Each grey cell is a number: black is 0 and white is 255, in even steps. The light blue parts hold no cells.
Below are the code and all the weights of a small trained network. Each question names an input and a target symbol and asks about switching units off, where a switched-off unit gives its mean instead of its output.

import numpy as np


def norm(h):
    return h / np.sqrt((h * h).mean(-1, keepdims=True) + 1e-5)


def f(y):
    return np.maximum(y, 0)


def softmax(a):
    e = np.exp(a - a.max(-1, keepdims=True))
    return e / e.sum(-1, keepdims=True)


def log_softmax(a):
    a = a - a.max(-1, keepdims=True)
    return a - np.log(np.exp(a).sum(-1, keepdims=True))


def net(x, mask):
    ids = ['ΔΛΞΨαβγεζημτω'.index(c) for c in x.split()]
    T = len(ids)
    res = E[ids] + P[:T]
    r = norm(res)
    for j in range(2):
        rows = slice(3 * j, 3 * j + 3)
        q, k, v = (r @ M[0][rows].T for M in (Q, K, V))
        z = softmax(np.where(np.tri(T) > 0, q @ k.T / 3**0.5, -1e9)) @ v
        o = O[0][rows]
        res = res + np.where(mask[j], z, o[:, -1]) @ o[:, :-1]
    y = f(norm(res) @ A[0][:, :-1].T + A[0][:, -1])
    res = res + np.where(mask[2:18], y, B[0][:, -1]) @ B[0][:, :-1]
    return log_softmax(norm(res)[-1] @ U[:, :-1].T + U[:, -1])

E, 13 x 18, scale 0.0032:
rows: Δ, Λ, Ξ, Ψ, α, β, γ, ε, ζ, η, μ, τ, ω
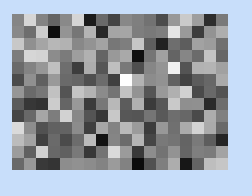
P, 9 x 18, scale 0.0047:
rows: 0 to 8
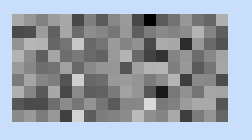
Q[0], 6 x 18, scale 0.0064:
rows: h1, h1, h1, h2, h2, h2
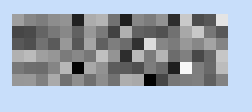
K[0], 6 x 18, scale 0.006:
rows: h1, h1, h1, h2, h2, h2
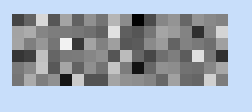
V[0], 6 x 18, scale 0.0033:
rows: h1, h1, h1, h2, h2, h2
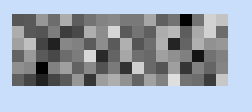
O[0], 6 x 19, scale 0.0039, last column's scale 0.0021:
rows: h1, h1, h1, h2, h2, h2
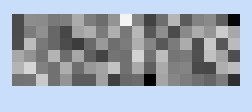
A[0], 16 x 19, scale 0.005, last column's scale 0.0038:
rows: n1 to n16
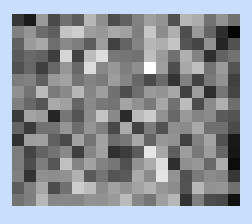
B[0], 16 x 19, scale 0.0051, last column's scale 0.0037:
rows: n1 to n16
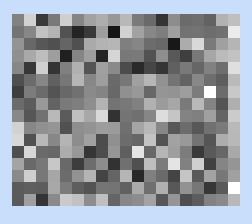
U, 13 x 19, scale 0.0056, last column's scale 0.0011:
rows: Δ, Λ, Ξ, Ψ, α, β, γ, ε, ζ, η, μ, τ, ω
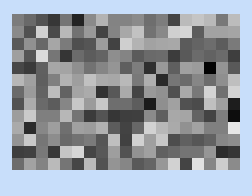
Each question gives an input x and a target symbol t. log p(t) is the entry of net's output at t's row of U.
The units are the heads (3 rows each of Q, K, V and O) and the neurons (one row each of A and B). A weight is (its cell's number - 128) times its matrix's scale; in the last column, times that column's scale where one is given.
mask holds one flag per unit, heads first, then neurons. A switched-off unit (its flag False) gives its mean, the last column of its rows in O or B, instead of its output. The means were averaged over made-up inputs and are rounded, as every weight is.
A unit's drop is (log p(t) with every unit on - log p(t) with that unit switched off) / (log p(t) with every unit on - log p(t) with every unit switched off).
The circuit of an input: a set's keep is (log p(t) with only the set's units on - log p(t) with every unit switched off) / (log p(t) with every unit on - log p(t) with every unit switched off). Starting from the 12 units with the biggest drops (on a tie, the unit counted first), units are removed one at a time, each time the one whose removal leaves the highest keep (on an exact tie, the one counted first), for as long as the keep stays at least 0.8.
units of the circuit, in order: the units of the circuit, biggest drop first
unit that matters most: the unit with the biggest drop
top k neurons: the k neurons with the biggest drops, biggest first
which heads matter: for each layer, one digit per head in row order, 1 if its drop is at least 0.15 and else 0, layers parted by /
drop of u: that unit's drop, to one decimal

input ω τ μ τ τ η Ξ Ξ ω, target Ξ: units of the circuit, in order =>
n2, h2
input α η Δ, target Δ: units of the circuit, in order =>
n3, h1
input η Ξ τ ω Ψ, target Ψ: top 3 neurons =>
n5, n4, n2
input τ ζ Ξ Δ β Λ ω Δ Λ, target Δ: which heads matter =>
10
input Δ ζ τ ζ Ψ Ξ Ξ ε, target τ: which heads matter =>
01
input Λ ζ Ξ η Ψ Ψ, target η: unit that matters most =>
h1
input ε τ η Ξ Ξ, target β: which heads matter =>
11
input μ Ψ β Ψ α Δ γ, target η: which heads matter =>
10
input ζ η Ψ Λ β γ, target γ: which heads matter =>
11
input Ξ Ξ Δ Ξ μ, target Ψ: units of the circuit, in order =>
n5, n4
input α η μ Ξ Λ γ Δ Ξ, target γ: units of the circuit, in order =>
h2, n14
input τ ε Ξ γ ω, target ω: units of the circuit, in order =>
n13, n4
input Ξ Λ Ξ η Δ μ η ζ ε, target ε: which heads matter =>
01
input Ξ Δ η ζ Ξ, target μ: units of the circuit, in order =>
n12, n4
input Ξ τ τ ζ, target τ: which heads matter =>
00
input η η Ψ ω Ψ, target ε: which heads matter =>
11
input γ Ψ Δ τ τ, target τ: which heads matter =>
01
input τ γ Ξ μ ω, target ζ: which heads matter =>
11
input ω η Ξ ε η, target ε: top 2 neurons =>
n9, n1
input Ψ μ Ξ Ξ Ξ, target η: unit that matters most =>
n13
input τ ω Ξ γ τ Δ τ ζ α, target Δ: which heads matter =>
10
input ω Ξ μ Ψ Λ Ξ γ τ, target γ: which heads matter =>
01
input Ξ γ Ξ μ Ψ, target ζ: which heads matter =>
11
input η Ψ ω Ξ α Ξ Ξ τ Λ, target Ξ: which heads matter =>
00
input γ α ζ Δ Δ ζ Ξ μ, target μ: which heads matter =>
10
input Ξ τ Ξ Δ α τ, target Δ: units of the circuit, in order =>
h1, n3
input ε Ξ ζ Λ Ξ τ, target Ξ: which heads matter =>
00
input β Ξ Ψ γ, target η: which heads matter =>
10
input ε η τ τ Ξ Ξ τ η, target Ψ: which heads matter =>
00
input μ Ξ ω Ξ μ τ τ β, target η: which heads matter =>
01
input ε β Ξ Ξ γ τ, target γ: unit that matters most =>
n14
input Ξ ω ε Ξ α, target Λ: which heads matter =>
11
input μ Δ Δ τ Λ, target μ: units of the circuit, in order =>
h1, n12, n4
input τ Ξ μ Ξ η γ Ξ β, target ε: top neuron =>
n9
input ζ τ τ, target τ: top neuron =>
n16
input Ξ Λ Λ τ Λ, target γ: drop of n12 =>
0.0
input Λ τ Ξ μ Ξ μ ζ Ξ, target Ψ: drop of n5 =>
0.2
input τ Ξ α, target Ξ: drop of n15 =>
0.1
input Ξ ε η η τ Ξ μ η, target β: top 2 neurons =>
n1, n10
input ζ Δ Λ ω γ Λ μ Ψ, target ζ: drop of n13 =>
0.2
